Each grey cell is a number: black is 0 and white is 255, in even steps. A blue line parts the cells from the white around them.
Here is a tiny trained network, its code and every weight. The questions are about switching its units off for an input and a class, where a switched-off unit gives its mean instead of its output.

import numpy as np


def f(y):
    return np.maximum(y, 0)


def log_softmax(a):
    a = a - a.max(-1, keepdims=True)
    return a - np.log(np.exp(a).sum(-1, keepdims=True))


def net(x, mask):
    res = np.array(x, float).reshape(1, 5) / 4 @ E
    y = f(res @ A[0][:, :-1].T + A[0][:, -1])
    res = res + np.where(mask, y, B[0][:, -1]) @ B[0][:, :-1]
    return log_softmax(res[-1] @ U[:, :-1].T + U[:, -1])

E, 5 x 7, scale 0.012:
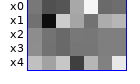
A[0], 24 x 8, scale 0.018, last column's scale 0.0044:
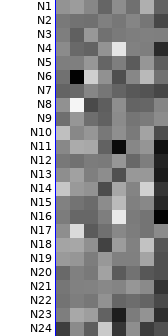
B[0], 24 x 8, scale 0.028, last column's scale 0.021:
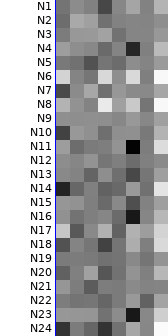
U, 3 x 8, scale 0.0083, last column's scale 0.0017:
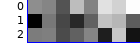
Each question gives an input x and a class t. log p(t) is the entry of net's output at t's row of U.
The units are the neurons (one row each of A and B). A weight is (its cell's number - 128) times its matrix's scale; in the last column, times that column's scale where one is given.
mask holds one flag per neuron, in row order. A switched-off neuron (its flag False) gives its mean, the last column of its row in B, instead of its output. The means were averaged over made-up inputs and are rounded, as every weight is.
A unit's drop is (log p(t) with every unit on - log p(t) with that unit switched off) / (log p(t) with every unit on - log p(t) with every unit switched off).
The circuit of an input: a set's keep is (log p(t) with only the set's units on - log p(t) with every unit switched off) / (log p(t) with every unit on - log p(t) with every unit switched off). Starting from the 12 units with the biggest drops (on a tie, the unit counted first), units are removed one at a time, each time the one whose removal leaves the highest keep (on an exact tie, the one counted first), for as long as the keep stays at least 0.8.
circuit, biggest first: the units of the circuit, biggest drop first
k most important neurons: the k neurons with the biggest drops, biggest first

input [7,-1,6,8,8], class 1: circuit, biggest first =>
(N14)
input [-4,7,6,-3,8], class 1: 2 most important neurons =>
(N14; N18)
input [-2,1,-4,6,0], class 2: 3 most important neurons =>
(N8; N17; N6)
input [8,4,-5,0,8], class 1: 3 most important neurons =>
(N14; N18; N11)
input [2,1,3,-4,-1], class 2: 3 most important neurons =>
(N8; N6; N24)
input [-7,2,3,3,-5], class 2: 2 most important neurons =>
(N11; N23)
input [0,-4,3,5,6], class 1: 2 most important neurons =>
(N14; N6)
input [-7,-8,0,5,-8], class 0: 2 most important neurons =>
(N8; N17)
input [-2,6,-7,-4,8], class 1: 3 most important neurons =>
(N14; N18; N8)
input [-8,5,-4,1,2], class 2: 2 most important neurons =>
(N11; N23)
